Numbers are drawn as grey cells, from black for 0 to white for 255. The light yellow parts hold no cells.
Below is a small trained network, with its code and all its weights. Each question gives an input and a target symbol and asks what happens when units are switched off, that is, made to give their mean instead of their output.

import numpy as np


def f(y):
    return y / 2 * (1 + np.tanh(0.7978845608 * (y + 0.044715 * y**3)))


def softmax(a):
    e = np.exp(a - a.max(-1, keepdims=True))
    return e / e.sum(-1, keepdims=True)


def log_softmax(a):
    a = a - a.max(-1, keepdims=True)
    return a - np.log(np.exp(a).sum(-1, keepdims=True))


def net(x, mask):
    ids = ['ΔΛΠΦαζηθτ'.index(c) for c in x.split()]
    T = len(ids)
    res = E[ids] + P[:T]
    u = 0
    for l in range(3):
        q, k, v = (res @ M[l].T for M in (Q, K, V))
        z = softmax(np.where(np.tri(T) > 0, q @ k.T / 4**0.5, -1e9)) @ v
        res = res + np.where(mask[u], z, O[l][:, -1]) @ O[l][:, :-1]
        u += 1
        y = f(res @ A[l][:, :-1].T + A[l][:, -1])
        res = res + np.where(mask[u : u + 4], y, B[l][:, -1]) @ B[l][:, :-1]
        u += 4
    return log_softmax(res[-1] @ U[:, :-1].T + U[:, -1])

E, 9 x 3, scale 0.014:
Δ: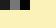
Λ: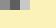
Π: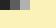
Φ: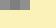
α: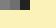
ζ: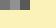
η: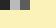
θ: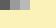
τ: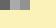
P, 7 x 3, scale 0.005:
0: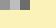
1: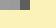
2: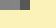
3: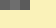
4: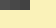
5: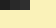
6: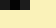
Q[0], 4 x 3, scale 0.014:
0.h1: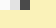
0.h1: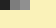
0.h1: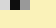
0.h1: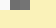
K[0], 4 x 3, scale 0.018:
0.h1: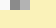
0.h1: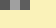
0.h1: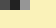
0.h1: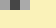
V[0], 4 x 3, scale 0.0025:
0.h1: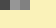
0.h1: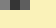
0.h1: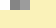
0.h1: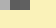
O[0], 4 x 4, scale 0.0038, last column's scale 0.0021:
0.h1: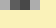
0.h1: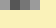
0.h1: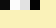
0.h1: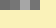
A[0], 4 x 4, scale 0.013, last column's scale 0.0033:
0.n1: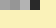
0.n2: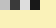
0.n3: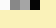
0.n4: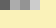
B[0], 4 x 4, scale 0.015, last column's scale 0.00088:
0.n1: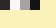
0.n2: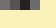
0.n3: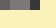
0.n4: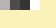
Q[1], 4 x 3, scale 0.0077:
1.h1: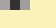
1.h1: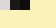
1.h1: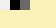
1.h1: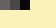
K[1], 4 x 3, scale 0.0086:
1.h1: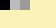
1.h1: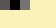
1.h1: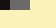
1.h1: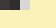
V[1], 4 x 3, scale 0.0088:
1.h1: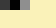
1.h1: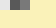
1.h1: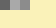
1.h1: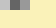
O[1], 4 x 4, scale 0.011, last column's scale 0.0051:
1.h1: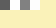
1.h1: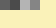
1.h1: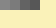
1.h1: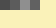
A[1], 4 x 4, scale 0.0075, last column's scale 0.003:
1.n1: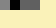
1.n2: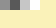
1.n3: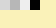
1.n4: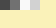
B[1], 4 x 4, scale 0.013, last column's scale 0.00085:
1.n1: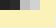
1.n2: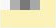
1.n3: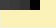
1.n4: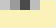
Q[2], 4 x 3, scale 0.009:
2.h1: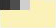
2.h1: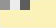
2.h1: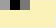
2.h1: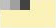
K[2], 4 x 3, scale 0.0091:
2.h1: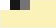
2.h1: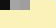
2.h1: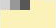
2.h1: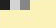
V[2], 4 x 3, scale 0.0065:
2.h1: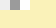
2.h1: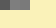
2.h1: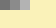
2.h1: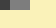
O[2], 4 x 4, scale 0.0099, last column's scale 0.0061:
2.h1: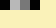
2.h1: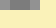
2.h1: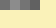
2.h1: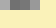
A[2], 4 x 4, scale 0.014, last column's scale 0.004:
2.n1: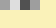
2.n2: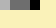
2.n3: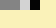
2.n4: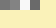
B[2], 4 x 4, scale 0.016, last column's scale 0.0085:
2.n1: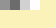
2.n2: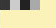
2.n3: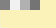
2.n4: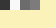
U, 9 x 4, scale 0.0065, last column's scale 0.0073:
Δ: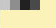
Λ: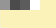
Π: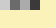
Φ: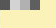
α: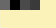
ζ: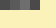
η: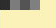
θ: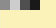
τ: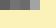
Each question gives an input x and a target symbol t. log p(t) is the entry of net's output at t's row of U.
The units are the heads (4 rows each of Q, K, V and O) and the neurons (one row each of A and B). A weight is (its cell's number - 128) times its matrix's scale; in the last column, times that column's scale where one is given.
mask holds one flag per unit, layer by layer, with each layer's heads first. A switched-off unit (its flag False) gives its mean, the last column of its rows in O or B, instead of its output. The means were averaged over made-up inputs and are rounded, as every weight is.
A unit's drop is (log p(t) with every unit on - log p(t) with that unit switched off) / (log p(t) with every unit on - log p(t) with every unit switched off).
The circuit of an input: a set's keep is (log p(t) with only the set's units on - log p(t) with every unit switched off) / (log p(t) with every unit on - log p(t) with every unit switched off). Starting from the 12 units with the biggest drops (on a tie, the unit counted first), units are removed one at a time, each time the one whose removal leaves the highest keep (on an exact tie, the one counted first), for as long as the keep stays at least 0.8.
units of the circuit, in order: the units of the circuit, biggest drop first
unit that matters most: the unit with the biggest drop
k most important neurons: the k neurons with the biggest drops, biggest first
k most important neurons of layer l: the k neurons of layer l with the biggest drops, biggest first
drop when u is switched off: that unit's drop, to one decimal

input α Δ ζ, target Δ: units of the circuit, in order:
(2.h1 2.n2 1.n1)
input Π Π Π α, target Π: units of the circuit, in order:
(2.n1 1.h1)
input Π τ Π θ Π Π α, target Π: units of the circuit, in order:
(1.h1 2.n1)
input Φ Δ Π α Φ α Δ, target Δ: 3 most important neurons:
(2.n2 1.n1 1.n3)
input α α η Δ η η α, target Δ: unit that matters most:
2.h1
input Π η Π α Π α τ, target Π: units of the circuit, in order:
(1.h1 2.n1 2.n2)
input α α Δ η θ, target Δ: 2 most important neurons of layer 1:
(1.n2 1.n1)
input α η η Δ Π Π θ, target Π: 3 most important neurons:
(2.n1 2.n2 1.n1)
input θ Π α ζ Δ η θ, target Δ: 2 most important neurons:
(2.n2 1.n1)
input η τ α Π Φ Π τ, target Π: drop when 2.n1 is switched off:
0.6
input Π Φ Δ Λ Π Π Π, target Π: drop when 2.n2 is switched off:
0.4
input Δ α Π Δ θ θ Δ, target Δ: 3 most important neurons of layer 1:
(1.n1 1.n3 1.n2)
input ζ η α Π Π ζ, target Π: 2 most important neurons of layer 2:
(2.n1 2.n2)
